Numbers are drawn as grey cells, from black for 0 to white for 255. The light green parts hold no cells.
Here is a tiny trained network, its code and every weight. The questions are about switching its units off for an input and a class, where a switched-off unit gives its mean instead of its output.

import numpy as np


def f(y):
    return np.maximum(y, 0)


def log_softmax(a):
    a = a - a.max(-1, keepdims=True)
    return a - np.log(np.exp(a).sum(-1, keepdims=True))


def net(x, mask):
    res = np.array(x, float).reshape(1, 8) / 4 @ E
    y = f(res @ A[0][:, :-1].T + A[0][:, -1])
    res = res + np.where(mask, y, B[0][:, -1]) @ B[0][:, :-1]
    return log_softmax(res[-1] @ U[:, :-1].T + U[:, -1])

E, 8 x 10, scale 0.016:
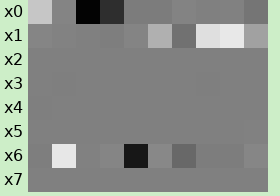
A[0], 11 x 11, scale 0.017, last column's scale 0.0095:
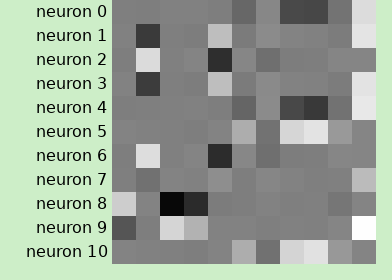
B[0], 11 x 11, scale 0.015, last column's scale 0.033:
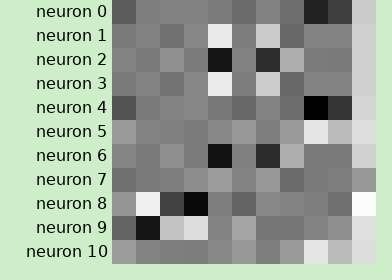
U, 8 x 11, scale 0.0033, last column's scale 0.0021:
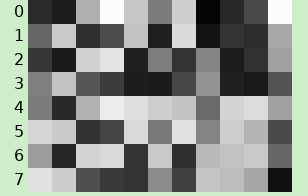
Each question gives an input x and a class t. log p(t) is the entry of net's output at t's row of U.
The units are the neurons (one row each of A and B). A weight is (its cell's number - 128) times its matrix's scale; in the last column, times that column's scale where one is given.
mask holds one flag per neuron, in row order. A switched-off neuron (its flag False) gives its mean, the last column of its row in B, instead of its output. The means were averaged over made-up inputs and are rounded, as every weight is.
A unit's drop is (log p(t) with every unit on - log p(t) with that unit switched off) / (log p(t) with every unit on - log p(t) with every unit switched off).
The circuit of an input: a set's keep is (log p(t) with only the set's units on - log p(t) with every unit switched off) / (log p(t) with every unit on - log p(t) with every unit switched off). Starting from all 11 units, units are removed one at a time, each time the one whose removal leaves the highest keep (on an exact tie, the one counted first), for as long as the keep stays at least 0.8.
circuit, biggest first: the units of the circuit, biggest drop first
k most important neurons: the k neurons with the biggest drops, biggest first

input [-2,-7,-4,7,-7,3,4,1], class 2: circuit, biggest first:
[neuron 8]
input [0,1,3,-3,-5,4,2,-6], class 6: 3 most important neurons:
[neuron 8; neuron 4; neuron 0]
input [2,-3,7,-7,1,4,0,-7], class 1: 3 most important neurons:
[neuron 6; neuron 2; neuron 9]
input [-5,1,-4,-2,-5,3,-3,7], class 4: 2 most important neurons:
[neuron 4; neuron 0]
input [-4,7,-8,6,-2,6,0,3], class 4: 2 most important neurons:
[neuron 6; neuron 2]
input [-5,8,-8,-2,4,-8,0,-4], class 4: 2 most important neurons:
[neuron 6; neuron 2]
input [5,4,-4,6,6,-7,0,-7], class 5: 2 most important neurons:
[neuron 6; neuron 2]
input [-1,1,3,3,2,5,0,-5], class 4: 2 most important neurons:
[neuron 8; neuron 6]
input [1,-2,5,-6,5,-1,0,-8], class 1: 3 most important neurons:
[neuron 9; neuron 6; neuron 2]
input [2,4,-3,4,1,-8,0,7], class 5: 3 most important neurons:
[neuron 6; neuron 2; neuron 9]
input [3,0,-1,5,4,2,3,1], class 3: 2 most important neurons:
[neuron 5; neuron 10]
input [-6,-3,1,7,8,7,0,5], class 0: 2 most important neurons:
[neuron 6; neuron 2]
